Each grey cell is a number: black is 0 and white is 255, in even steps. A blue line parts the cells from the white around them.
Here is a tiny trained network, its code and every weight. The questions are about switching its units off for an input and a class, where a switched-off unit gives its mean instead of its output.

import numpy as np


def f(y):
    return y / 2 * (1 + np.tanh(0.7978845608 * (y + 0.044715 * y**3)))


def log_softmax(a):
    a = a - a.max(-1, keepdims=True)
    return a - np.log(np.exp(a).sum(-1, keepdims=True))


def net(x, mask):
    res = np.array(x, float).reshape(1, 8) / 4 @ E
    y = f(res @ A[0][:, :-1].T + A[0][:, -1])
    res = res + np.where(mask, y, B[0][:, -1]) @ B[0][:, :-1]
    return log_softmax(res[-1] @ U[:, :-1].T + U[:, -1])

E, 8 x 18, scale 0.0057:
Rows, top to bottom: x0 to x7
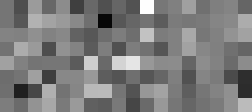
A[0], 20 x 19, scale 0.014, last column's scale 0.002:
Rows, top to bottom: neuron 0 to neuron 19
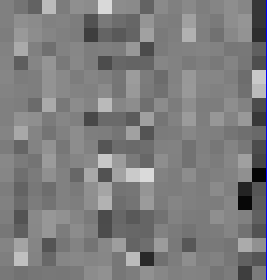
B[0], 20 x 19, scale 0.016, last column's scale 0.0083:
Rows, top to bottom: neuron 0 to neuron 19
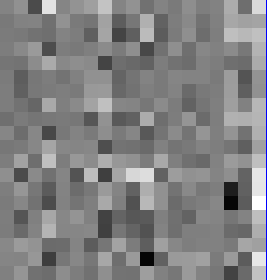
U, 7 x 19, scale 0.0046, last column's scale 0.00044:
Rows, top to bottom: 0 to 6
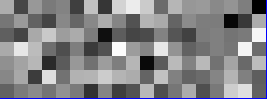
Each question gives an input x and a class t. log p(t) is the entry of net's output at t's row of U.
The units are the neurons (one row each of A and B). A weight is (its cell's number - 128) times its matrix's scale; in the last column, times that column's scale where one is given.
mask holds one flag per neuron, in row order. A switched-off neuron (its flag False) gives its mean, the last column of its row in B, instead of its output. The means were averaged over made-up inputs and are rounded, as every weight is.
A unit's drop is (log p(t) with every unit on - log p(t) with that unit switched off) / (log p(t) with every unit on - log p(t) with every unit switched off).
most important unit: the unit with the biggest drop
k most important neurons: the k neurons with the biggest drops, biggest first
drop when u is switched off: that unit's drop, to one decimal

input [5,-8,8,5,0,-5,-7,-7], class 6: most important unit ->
neuron 2
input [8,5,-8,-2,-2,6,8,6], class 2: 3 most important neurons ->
neuron 15; neuron 16; neuron 4
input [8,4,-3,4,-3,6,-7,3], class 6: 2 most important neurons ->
neuron 2; neuron 8
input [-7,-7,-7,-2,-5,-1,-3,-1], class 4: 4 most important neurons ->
neuron 18; neuron 3; neuron 9; neuron 17
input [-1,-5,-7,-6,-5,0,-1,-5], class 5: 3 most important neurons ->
neuron 0; neuron 11; neuron 7
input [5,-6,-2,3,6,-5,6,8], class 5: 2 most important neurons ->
neuron 0; neuron 11
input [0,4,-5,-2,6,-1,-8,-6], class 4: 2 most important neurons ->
neuron 18; neuron 3
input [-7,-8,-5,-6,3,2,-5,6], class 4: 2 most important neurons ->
neuron 18; neuron 3
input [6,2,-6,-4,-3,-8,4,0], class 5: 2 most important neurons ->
neuron 0; neuron 14
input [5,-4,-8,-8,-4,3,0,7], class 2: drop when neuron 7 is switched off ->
0.0
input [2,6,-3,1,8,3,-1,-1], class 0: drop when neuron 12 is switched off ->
0.2
